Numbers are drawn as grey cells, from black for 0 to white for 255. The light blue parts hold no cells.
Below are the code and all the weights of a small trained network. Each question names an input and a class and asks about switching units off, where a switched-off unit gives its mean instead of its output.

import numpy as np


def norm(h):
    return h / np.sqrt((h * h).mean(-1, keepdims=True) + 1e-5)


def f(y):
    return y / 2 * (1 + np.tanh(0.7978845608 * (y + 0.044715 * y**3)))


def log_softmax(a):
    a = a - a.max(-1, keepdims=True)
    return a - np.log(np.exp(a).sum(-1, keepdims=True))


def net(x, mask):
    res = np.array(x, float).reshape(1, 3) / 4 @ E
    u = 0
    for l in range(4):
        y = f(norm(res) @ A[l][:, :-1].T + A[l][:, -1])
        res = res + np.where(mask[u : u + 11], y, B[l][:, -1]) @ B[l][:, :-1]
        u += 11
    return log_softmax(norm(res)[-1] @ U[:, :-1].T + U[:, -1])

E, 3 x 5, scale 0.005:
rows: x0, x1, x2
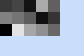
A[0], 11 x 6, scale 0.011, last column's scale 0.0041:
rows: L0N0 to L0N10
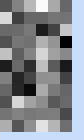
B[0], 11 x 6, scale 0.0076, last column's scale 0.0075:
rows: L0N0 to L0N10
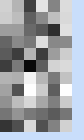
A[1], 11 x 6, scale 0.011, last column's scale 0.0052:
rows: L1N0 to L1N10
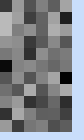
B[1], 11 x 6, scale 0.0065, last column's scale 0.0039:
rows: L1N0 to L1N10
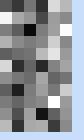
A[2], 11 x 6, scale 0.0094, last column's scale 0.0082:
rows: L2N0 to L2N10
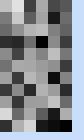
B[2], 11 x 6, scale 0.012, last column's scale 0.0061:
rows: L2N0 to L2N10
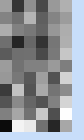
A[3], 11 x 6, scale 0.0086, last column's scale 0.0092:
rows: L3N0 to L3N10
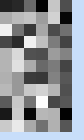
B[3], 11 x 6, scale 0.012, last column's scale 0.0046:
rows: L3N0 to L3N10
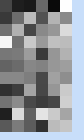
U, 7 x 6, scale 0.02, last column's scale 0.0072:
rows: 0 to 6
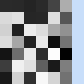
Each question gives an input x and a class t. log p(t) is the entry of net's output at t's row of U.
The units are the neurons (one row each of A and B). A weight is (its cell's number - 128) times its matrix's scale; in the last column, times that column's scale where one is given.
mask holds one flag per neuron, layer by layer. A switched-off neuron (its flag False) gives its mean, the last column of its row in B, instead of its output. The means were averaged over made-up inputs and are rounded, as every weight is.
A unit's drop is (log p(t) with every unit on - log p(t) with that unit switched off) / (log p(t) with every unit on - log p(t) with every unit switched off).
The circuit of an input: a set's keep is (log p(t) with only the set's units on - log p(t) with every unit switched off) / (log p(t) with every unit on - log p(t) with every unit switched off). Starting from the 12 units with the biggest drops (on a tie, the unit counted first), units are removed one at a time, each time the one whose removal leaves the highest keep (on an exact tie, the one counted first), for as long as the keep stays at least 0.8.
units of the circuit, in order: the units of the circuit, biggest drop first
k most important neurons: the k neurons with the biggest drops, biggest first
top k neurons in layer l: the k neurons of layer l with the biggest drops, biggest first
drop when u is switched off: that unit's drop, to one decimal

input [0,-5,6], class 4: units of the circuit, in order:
L2N9
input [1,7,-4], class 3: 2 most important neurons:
L0N5, L2N9
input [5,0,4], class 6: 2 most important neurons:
L0N5, L0N10
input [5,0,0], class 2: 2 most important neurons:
L0N7, L0N6
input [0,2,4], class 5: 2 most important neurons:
L0N8, L2N10
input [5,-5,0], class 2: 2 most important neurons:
L0N7, L0N10
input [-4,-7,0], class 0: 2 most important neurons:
L0N7, L0N4
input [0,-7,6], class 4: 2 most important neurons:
L0N8, L2N9
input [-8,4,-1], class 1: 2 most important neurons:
L0N7, L0N10
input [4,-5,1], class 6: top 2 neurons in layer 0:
L0N5, L0N0
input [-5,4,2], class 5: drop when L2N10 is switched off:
0.1
